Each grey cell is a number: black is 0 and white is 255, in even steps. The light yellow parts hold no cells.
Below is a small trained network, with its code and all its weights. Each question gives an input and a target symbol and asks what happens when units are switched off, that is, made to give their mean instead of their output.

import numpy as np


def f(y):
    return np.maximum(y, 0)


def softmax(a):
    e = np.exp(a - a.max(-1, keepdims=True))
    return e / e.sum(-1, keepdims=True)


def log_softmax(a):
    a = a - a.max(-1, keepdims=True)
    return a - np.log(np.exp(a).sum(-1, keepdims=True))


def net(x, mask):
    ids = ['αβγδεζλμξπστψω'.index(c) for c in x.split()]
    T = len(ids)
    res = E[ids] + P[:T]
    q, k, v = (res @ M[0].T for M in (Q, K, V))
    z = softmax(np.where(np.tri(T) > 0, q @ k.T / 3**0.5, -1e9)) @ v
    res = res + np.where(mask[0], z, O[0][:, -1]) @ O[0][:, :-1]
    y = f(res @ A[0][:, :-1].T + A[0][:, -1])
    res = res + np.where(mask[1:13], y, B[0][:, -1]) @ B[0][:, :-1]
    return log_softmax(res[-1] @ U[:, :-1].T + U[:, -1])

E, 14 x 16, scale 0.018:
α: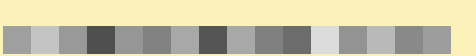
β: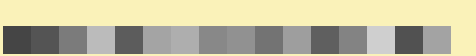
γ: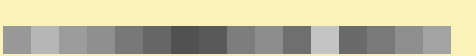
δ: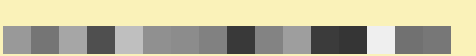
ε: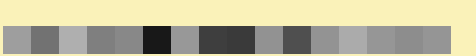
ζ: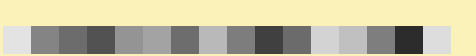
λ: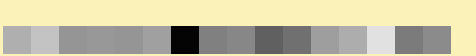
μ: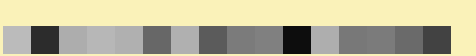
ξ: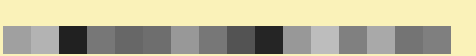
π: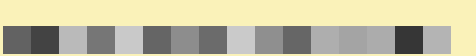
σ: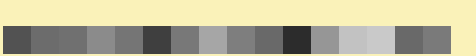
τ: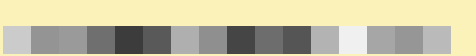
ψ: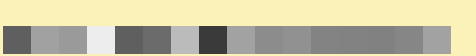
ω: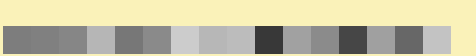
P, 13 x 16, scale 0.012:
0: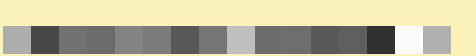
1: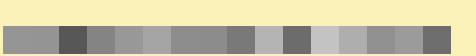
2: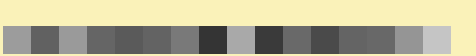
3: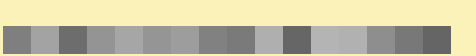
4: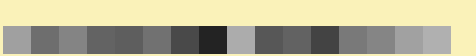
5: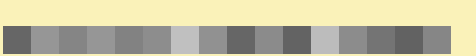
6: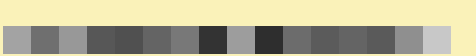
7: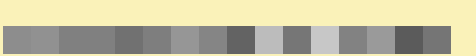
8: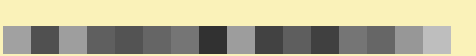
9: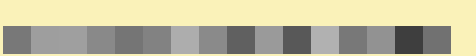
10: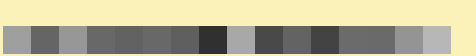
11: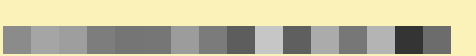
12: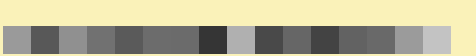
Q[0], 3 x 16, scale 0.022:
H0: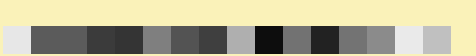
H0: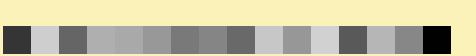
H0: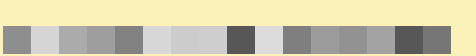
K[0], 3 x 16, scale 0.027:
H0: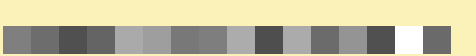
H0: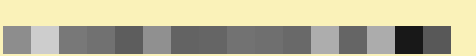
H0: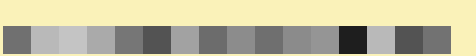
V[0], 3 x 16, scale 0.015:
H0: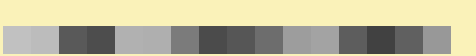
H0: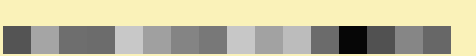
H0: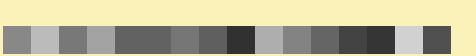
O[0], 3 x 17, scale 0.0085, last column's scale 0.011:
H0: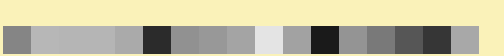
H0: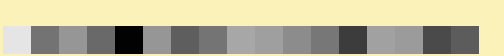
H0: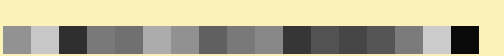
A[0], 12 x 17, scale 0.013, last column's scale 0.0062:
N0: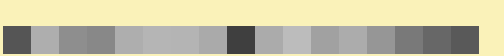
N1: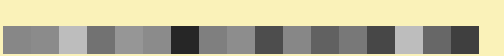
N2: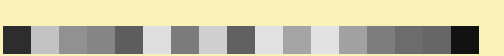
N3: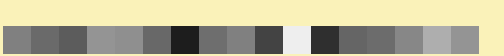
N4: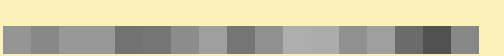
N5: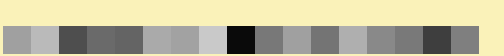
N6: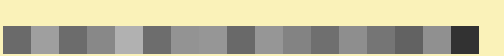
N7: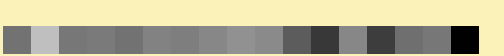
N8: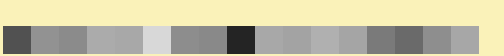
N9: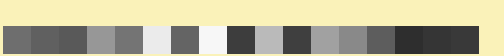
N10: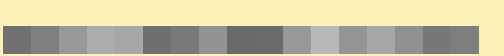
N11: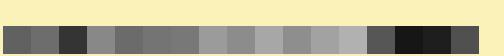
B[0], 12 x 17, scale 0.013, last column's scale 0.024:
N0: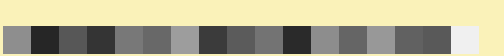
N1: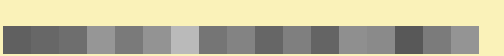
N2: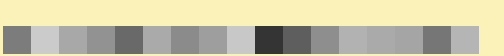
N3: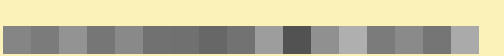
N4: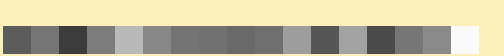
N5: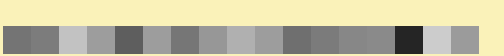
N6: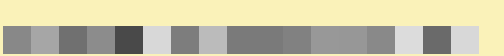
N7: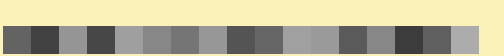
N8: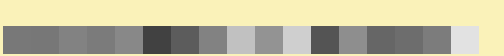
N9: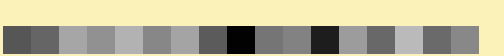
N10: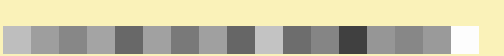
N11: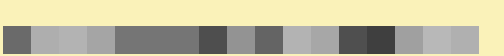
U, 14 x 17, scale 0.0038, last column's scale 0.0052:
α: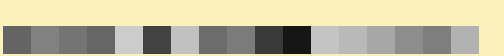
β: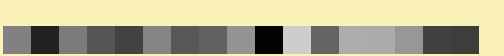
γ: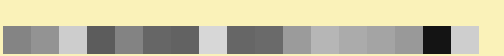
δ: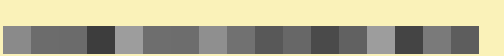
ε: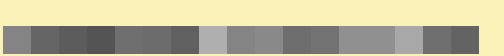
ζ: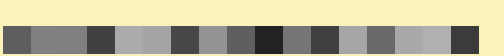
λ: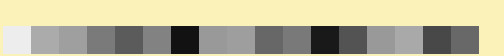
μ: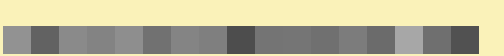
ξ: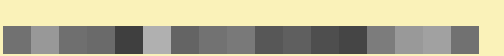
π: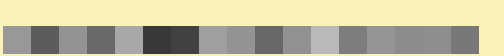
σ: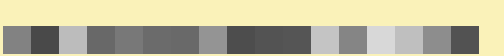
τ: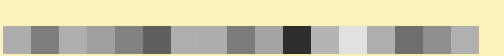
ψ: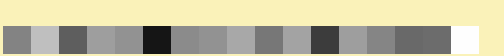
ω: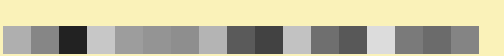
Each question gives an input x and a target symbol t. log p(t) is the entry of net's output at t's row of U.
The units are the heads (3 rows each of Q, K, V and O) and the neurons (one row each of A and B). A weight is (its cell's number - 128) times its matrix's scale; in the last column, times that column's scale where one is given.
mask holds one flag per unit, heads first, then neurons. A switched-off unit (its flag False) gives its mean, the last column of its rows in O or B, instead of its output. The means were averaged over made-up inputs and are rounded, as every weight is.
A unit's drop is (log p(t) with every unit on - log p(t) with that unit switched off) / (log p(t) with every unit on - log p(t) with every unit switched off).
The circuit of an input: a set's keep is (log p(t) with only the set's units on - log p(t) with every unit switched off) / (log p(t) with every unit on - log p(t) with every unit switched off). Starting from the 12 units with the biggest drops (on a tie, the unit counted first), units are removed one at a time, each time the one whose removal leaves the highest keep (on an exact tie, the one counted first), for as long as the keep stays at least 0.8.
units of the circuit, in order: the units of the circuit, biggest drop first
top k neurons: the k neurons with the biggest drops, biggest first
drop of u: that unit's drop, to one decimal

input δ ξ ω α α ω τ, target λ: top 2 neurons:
N0, N4
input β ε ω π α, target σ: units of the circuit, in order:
H0, N4
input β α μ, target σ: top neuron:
N4
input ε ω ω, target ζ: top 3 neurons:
N10, N0, N6
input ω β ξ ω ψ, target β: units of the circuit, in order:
H0, N10
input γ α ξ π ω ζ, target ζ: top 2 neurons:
N4, N9
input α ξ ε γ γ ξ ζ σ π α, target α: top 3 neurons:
N0, N2, N4
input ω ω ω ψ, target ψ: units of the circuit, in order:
N0, N6, N8, H0
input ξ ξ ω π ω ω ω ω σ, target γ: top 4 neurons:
N7, N4, N0, N6
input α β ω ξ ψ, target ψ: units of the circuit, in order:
N0, N6
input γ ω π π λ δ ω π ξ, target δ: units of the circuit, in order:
H0, N7
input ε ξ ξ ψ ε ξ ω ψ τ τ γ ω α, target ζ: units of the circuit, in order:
H0, N0
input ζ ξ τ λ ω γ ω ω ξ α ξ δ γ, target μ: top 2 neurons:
N0, N10
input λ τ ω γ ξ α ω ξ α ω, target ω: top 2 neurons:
N10, N4
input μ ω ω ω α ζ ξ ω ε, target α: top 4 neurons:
N10, N8, N6, N4
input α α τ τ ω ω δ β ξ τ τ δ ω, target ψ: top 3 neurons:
N0, N6, N10
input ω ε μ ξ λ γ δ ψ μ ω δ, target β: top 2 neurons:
N10, N1
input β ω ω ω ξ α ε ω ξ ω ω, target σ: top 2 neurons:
N4, N8
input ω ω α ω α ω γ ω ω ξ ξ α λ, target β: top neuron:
N10
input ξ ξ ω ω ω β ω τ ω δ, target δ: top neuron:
N6
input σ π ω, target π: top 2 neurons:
N8, N6
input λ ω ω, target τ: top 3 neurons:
N4, N8, N3
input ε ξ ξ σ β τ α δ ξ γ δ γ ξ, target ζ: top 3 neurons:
N10, N0, N6
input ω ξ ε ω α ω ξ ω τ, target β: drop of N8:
-0.1
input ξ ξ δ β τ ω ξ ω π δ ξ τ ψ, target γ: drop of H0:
0.8
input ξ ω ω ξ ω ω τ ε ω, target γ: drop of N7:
0.4
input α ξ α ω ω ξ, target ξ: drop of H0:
0.4
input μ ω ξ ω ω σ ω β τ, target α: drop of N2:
-0.1
